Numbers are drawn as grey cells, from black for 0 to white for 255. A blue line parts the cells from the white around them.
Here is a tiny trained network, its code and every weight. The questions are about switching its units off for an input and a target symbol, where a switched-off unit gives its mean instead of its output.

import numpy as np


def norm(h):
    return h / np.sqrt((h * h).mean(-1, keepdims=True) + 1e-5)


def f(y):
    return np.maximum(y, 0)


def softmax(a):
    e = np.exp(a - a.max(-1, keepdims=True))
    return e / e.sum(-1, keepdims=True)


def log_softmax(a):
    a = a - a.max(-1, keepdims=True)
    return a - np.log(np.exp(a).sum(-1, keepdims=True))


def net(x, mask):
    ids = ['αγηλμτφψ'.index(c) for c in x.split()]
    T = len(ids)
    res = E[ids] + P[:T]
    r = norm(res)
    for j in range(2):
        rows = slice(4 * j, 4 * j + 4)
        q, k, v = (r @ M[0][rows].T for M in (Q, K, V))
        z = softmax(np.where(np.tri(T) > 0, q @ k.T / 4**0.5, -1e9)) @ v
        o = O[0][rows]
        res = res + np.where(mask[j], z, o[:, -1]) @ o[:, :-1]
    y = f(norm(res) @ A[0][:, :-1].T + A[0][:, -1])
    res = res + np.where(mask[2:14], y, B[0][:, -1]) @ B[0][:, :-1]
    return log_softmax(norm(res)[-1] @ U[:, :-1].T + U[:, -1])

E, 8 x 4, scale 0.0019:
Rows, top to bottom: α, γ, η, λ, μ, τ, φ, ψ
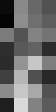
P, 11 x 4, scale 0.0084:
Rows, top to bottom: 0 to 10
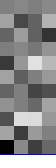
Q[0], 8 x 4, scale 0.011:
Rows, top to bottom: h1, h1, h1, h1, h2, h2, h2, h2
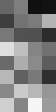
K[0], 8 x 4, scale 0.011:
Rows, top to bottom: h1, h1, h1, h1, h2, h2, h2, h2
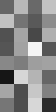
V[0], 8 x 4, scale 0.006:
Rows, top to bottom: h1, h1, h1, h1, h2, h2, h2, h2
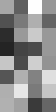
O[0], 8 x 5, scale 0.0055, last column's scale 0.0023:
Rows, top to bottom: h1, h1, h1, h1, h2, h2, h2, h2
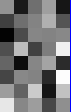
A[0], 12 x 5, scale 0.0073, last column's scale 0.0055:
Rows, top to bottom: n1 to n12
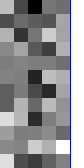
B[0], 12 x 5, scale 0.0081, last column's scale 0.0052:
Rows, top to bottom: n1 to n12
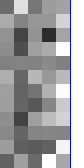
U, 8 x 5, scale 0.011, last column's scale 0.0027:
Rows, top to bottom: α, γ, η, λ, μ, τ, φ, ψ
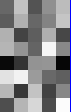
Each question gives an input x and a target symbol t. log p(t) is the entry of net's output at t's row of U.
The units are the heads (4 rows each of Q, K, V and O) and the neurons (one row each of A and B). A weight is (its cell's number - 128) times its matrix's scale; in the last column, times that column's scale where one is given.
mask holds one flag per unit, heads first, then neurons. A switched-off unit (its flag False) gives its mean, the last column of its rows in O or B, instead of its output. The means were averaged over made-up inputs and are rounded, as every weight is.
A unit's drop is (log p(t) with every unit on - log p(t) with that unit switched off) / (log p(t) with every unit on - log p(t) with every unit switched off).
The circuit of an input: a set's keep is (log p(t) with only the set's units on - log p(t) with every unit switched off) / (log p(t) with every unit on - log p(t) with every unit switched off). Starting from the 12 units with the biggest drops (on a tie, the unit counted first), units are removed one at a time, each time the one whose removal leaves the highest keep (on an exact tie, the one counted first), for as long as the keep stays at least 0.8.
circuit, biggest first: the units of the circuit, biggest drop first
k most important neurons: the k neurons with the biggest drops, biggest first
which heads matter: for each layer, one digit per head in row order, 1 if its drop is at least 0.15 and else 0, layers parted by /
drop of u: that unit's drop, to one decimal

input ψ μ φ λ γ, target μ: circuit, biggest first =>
h2; n7; n4; n11
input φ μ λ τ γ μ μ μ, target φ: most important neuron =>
n3
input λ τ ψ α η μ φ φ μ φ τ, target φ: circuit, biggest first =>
h2; h1
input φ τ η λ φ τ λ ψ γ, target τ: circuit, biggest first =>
h1; n9
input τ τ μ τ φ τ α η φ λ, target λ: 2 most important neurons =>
n12; n3
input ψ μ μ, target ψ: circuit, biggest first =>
h2; h1
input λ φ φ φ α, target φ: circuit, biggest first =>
h1; n11; n7; n12
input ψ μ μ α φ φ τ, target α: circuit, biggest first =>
h1; h2
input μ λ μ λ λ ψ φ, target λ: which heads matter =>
01
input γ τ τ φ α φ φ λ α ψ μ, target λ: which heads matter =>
10
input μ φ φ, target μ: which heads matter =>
10
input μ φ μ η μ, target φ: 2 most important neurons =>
n11; n7
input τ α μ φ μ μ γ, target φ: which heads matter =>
01
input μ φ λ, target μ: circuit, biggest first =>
h1
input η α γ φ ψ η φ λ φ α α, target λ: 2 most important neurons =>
n7; n4
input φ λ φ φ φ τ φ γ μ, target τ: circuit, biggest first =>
h1; n9; n11
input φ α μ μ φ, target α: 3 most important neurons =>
n4; n9; n7
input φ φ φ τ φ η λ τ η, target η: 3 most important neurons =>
n11; n8; n6
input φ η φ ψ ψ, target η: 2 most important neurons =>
n11; n12
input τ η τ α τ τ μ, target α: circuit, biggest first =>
h1
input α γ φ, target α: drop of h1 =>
1.0
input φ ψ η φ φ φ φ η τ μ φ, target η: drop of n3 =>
0.1
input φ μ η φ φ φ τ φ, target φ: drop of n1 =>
0.0
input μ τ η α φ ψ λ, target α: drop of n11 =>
0.1
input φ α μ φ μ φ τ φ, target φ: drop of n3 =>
0.2
